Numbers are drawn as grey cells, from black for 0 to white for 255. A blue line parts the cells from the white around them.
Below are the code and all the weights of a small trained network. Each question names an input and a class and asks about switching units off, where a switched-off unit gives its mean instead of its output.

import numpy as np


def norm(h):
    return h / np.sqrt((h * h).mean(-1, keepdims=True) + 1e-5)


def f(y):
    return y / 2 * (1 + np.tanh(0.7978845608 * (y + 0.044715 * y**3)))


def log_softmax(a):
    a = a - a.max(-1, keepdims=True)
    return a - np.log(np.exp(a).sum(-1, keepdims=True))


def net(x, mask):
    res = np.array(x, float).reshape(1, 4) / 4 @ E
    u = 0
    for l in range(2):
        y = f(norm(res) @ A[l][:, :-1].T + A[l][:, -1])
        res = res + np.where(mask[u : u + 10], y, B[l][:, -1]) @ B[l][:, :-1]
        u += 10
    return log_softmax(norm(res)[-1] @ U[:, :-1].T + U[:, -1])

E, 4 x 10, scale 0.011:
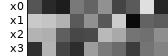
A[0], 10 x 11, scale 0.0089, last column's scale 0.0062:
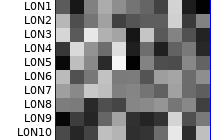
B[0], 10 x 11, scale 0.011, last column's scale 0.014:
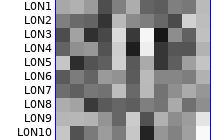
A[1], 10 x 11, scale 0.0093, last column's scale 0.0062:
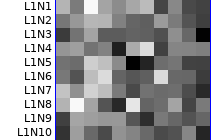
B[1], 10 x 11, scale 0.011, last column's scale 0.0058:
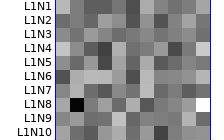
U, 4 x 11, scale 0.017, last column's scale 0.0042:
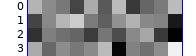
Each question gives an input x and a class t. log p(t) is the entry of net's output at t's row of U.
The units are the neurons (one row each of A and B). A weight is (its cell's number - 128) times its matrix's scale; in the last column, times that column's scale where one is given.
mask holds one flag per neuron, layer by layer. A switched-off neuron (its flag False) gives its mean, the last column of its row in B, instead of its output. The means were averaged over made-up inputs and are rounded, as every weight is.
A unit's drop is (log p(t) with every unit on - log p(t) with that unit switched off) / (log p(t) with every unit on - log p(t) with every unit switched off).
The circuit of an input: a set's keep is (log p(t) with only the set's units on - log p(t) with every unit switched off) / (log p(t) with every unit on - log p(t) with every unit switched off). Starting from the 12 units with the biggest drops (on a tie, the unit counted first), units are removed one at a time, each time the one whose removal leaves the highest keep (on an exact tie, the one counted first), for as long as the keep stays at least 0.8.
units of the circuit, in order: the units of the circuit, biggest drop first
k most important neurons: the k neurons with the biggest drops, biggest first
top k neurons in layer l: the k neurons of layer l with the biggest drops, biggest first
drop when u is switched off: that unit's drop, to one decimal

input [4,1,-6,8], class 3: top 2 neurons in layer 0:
(L0N9; L0N10)
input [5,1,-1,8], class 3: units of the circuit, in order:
(L0N9)
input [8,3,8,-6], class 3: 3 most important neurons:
(L0N3; L0N4; L0N5)
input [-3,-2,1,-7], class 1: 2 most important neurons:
(L0N1; L0N5)
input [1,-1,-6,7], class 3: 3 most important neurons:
(L0N10; L0N9; L0N3)
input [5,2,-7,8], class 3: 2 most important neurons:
(L0N9; L0N10)
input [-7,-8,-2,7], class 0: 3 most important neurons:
(L0N10; L0N9; L0N5)
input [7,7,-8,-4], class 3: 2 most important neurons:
(L0N10; L0N9)
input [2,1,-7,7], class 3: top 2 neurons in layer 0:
(L0N10; L0N9)
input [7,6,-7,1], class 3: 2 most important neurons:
(L0N10; L0N9)
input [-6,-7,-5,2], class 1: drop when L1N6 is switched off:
0.1
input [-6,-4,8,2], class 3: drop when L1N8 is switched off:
0.1
